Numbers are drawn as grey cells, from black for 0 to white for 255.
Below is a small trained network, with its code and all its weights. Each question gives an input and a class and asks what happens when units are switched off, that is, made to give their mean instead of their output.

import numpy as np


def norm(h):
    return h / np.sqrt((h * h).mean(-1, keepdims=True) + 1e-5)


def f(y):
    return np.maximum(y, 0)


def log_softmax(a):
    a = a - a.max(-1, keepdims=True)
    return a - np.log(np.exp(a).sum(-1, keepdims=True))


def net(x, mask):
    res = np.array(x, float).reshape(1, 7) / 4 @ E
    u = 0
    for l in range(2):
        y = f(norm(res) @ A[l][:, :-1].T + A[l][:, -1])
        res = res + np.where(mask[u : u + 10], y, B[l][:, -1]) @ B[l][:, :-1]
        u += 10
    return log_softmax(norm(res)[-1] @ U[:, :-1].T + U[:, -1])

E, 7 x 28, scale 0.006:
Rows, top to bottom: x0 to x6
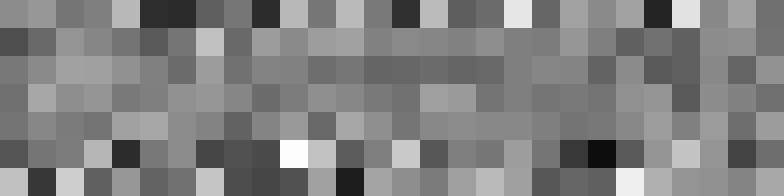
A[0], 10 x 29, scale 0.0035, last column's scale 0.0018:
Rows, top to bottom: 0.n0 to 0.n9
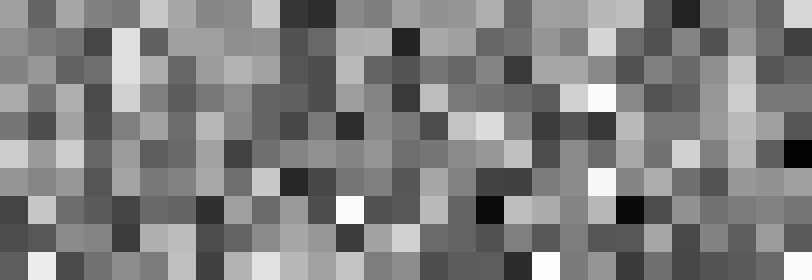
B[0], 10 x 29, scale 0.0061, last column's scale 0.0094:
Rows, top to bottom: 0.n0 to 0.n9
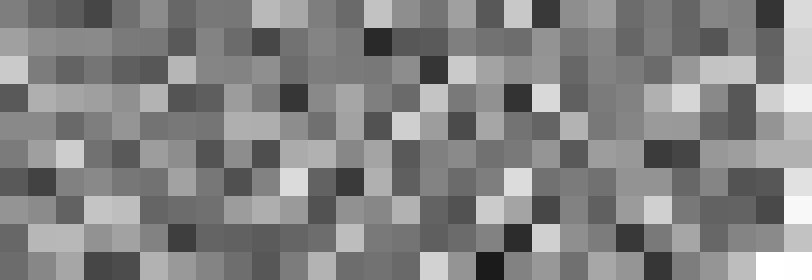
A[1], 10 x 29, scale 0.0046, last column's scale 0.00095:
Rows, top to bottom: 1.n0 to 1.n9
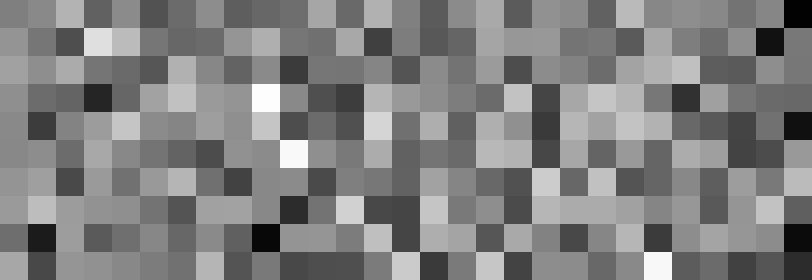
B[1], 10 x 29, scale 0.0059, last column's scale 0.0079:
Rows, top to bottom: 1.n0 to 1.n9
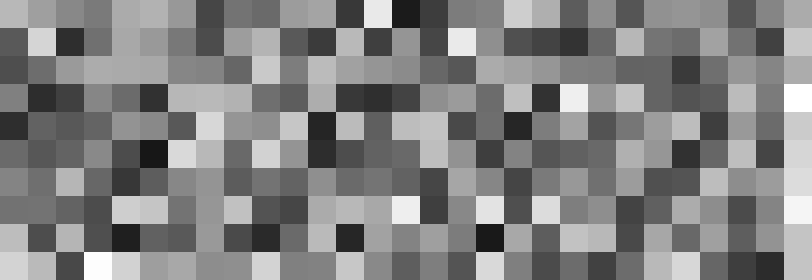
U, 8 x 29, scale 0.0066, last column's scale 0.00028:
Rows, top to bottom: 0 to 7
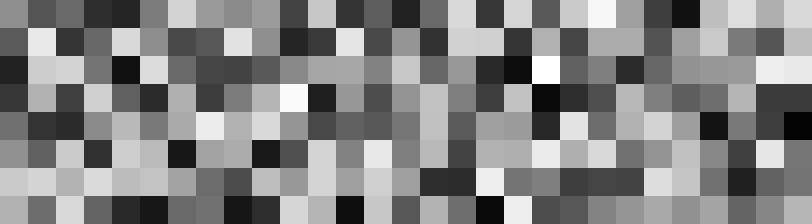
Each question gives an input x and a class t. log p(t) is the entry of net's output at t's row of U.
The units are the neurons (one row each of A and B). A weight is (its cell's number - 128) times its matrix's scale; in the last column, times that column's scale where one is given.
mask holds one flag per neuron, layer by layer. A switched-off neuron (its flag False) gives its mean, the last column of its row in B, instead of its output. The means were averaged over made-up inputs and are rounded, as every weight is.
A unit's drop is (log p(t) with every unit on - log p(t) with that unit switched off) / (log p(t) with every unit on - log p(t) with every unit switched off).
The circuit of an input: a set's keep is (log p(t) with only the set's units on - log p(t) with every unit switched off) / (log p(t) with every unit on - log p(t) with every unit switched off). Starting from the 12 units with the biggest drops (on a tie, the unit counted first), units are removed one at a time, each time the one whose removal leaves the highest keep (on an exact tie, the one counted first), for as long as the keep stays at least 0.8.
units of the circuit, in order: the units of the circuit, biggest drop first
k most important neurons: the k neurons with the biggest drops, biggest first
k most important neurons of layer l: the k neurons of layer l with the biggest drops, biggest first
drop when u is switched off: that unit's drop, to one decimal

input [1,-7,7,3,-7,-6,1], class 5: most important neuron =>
(0.n3)
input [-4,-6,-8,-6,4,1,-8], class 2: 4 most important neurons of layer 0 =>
(0.n9, 0.n8, 0.n6, 0.n0)
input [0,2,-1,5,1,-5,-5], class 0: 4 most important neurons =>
(0.n6, 0.n0, 0.n9, 0.n8)
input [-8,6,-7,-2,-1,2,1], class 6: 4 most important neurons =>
(0.n8, 1.n9, 0.n5, 0.n3)
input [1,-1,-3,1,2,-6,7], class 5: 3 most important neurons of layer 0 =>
(0.n3, 0.n7, 0.n5)
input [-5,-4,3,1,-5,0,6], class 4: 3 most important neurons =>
(0.n3, 1.n4, 0.n0)
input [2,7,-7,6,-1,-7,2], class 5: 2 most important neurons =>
(0.n3, 0.n7)
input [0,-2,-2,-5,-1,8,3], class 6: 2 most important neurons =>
(0.n9, 0.n8)
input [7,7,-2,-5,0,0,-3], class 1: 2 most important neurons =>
(0.n6, 0.n0)
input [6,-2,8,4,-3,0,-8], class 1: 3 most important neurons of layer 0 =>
(0.n6, 0.n7, 0.n0)
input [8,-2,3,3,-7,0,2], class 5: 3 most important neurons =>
(0.n6, 0.n0, 1.n7)
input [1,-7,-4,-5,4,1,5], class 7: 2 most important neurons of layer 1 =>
(1.n7, 1.n5)
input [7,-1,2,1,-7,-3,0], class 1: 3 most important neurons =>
(0.n9, 0.n7, 1.n1)
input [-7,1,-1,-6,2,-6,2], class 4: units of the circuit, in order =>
(1.n4)
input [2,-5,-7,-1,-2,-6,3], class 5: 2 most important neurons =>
(0.n3, 0.n7)
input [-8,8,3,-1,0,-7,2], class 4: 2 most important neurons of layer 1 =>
(1.n4, 1.n9)
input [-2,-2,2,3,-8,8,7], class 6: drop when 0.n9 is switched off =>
0.1
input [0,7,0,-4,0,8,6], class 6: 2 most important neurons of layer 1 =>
(1.n9, 1.n3)
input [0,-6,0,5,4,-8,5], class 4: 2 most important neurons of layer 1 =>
(1.n4, 1.n3)
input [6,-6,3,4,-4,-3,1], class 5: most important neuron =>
(0.n5)
